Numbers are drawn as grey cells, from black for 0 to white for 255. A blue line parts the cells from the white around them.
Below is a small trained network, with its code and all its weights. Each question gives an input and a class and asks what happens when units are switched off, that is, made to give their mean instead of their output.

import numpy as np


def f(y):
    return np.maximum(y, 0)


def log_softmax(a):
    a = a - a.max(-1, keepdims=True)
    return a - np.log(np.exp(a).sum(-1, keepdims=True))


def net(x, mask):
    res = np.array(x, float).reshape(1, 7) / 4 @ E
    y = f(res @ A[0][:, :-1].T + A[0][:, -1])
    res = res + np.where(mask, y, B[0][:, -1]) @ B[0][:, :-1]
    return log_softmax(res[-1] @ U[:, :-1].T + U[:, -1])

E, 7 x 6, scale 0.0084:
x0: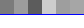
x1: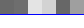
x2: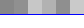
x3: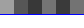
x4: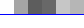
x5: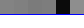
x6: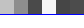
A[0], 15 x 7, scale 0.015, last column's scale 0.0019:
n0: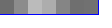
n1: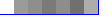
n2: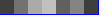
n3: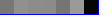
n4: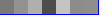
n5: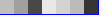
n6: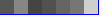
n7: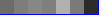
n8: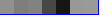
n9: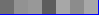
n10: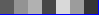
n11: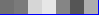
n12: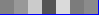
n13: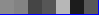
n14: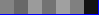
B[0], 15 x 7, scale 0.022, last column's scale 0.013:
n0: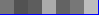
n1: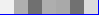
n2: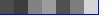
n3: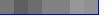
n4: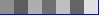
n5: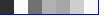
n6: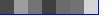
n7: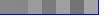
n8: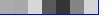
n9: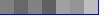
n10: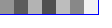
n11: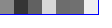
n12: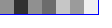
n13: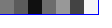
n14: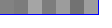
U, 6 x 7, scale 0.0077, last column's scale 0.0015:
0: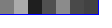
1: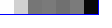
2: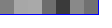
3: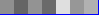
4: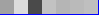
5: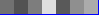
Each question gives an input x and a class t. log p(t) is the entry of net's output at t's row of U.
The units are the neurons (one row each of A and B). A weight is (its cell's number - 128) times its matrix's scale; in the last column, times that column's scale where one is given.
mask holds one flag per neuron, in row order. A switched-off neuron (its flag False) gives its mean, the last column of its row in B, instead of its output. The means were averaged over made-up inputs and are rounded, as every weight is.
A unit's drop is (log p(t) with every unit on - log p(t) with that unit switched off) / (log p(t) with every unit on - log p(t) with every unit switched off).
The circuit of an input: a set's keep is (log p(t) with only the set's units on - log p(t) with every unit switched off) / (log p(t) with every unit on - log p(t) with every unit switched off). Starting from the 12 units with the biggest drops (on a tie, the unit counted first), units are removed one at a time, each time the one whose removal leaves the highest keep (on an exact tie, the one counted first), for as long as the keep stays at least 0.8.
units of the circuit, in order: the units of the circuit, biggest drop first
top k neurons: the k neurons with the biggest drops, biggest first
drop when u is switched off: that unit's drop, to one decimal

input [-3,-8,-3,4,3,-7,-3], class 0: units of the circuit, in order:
n13
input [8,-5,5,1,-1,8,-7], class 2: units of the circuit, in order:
n12, n13, n8
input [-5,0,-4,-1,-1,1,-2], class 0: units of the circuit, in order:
n12, n10, n6
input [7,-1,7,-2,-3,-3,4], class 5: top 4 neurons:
n11, n2, n1, n0
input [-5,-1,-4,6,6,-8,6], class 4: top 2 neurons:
n1, n5
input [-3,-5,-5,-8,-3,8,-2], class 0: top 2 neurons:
n6, n2
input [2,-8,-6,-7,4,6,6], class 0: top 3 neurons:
n13, n6, n11
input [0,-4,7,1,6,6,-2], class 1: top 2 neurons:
n8, n1
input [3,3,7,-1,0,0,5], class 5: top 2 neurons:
n11, n2
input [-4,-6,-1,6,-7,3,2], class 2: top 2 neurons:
n8, n1
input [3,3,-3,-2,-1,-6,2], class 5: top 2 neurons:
n11, n1
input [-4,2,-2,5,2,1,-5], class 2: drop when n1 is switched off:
0.2
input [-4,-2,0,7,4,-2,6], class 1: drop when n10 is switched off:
-0.1
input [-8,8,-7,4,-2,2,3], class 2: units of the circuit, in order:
n8
